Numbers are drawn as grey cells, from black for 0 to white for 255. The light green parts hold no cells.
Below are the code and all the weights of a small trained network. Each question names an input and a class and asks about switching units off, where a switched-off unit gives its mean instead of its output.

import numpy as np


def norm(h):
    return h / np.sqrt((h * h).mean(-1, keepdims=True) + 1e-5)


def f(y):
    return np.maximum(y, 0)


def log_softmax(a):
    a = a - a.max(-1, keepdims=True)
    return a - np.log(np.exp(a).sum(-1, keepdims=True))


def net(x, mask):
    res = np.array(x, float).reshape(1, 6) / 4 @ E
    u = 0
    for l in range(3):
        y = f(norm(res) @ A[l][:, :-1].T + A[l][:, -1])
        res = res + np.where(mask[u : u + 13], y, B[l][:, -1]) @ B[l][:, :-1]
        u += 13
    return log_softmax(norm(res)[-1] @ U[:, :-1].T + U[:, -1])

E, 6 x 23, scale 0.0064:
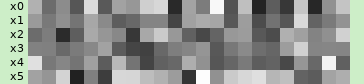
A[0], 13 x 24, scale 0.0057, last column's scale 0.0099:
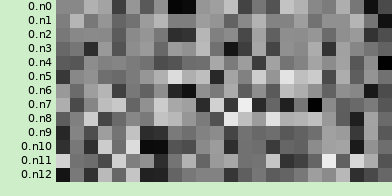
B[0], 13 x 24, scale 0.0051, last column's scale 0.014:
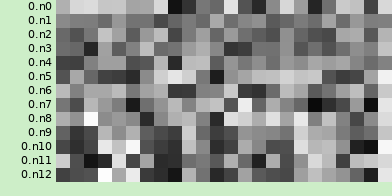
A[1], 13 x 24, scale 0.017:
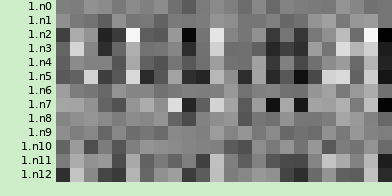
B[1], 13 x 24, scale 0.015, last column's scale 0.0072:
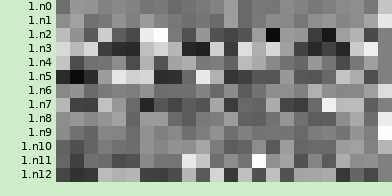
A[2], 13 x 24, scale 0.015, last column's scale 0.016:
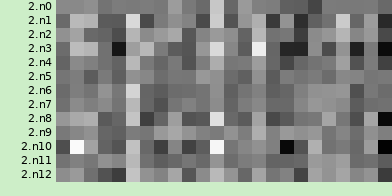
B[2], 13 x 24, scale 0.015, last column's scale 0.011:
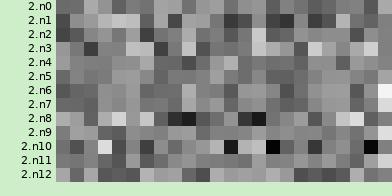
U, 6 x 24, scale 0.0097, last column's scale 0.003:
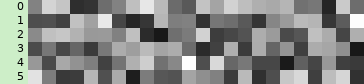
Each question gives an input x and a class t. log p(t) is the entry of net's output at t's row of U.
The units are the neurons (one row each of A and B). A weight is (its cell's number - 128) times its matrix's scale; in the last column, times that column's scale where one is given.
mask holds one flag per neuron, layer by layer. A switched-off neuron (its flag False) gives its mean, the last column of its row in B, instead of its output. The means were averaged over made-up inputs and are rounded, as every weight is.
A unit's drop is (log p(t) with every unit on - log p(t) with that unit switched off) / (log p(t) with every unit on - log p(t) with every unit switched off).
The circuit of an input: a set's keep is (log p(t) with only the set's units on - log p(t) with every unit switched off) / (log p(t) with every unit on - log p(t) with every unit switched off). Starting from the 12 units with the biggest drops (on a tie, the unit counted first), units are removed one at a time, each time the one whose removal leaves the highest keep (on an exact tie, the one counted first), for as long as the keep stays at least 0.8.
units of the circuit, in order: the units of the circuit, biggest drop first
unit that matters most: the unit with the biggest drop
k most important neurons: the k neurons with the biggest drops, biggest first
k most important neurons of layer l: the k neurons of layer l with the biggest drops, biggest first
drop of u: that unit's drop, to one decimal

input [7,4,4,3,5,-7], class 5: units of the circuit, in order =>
(0.n11)
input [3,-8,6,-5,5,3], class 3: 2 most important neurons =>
(1.n10 0.n8)
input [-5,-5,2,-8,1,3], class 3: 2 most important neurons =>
(1.n10 0.n3)
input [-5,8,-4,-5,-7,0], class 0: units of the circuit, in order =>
(0.n5 0.n8)
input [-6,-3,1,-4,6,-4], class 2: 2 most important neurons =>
(0.n0 1.n8)
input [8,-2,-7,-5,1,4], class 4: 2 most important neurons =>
(0.n7 0.n5)
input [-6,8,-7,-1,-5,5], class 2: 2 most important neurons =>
(0.n0 0.n6)
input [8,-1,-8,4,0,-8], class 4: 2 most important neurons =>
(0.n7 2.n0)
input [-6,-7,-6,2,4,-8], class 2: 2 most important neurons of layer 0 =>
(0.n0 0.n6)
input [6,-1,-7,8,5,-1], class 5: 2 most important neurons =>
(0.n11 1.n1)
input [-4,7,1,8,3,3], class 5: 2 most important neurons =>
(0.n11 1.n6)
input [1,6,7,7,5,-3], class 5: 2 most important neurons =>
(0.n11 1.n1)
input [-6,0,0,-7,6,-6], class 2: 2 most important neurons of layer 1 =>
(1.n8 1.n0)
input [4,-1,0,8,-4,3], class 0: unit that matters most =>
0.n8
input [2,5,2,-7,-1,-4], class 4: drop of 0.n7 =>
1.0
